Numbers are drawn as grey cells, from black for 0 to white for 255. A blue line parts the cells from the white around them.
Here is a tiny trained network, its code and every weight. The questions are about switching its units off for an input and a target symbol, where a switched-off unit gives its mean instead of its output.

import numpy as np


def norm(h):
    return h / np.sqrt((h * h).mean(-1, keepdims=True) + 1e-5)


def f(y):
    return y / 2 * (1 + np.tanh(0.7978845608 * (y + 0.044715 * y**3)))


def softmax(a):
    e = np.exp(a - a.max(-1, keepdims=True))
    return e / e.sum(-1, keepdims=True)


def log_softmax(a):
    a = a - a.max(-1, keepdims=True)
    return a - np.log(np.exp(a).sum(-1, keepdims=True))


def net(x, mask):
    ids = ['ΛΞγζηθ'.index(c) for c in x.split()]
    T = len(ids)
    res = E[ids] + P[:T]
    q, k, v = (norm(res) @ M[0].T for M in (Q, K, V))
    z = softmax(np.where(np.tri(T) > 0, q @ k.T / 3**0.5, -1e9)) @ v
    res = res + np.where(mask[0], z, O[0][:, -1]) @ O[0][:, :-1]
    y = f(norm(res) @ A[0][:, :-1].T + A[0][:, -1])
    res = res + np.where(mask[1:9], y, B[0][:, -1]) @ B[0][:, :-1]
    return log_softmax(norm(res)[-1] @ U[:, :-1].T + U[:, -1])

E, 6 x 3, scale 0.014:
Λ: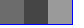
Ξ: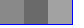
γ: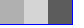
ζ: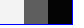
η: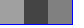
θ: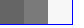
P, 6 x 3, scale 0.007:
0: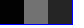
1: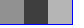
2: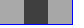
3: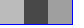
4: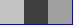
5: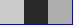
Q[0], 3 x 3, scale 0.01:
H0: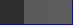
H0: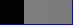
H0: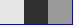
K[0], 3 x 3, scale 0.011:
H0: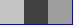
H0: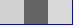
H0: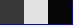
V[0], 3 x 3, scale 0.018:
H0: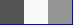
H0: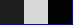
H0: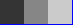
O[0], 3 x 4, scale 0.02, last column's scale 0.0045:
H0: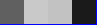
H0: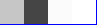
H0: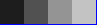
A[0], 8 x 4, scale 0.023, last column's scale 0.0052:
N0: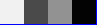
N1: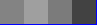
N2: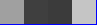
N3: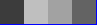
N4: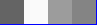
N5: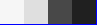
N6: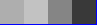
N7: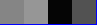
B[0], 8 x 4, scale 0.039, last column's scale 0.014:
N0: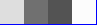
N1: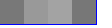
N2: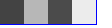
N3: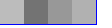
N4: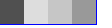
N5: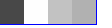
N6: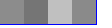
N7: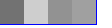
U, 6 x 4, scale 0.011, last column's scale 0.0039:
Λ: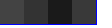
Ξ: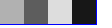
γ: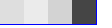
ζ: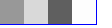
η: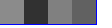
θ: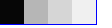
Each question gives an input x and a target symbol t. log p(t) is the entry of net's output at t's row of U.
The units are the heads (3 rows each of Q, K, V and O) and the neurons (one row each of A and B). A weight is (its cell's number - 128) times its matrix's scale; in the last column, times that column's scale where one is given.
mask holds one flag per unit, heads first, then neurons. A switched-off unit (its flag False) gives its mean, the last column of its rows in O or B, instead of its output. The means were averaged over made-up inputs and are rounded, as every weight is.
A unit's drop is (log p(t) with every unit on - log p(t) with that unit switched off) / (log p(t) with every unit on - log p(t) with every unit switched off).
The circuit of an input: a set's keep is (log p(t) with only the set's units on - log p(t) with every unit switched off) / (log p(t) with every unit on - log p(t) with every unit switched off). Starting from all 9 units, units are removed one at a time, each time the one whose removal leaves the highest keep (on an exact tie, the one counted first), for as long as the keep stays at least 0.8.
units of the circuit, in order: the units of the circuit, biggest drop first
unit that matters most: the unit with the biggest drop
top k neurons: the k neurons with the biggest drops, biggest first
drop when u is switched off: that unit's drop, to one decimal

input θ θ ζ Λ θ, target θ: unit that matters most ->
H0
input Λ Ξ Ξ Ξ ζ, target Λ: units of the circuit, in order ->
H0, N5, N2
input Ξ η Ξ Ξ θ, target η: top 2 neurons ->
N5, N2
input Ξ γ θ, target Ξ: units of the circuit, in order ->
N2, N5
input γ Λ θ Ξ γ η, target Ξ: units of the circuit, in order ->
H0, N2
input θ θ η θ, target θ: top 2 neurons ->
N0, N2
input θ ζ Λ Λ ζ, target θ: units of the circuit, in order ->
H0, N0, N5
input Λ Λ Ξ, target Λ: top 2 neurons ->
N5, N3
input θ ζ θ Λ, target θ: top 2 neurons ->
N0, N7
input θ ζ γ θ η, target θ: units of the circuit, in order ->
H0, N5
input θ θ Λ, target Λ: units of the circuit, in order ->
N5, H0
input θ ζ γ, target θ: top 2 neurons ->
N4, N0
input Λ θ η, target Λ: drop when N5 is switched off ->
0.1
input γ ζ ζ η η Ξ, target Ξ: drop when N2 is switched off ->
0.1
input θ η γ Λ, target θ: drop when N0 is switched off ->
0.1
